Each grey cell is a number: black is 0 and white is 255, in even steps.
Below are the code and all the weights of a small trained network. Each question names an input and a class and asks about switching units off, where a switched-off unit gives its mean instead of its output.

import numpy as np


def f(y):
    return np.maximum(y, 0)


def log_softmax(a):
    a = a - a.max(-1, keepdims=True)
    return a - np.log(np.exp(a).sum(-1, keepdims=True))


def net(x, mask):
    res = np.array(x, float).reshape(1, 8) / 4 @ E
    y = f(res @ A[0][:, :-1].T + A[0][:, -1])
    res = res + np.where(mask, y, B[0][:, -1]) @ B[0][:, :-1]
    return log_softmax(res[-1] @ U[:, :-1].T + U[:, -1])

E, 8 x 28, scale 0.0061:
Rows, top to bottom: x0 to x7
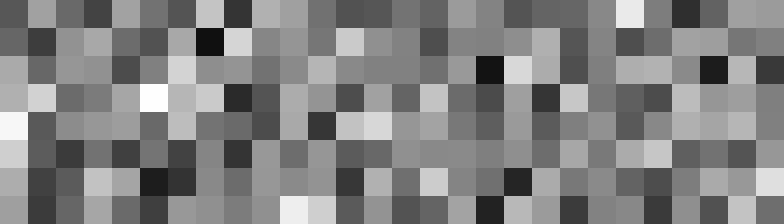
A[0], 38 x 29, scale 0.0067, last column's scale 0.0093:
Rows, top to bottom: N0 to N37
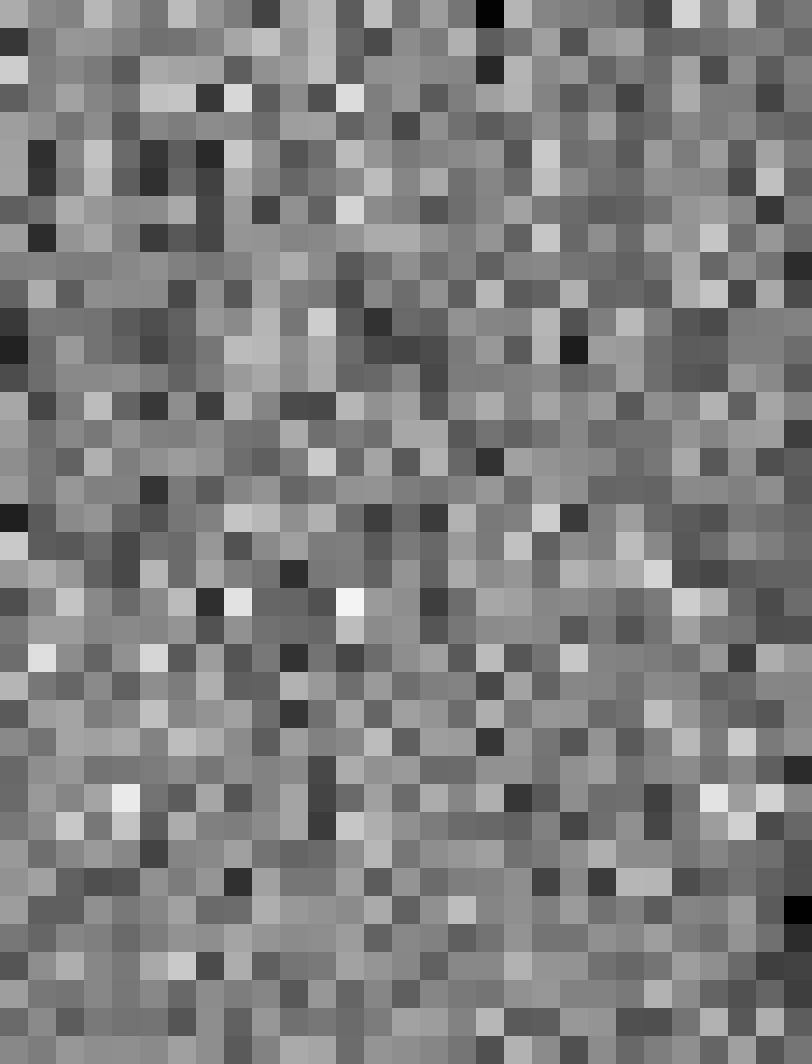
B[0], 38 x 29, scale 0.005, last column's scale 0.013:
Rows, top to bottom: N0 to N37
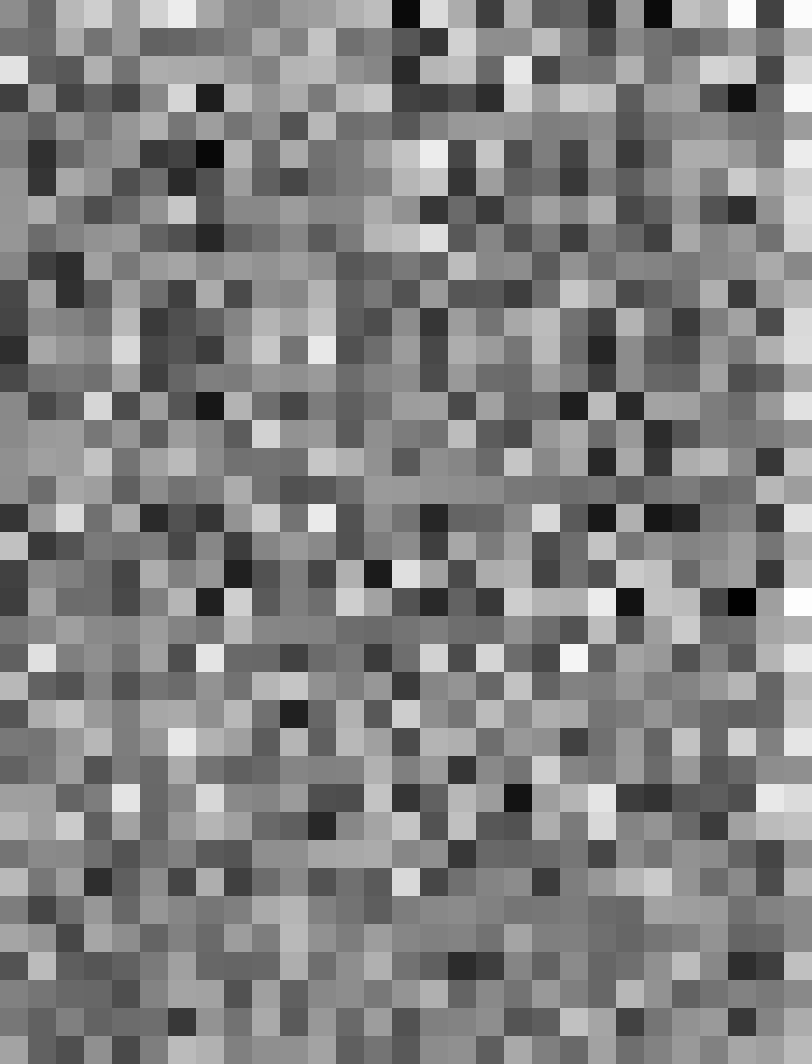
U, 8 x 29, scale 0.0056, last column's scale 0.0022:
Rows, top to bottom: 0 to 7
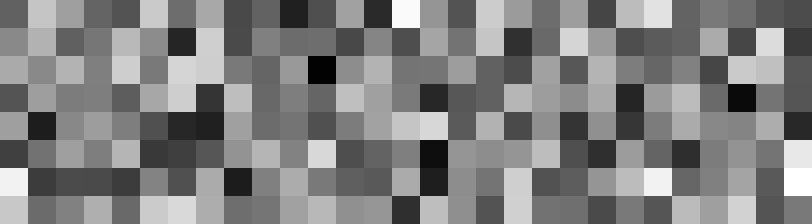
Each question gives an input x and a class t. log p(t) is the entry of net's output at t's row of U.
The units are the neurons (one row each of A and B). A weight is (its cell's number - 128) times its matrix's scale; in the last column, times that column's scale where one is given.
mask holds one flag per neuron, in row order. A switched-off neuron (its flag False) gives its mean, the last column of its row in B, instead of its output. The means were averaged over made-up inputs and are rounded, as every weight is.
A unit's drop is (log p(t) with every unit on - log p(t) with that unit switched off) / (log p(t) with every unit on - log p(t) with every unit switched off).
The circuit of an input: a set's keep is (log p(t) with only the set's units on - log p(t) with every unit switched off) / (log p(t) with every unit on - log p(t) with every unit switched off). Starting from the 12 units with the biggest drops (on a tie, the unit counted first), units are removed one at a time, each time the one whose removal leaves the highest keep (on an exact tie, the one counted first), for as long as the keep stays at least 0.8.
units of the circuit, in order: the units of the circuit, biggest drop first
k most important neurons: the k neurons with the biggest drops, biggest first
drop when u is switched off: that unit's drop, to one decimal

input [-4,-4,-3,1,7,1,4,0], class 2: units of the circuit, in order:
[N28]
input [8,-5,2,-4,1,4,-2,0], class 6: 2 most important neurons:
[N31, N19]
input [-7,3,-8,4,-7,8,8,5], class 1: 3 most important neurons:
[N10, N28, N36]
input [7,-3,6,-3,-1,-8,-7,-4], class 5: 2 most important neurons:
[N18, N11]
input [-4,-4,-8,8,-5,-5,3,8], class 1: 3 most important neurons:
[N28, N10, N23]
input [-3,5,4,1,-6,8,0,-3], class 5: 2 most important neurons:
[N23, N11]
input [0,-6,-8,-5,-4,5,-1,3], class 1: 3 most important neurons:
[N23, N10, N36]
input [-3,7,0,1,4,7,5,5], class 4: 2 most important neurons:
[N5, N6]
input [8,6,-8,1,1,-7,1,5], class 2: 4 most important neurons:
[N28, N29, N23, N11]
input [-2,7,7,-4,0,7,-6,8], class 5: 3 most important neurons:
[N18, N11, N12]
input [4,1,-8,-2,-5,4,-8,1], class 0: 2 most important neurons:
[N23, N20]
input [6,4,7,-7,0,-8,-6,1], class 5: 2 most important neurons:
[N18, N12]
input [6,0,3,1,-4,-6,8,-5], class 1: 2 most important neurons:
[N28, N23]
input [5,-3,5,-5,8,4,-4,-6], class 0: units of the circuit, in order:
[N20]
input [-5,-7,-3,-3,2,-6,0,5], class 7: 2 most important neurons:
[N0, N21]
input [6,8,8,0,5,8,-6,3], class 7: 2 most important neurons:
[N2, N0]
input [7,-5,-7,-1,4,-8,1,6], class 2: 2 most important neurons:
[N29, N23]
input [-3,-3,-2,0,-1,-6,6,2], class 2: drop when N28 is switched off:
0.3
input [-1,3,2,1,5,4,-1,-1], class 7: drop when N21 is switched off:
0.1
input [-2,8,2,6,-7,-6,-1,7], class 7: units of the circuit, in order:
[N0]
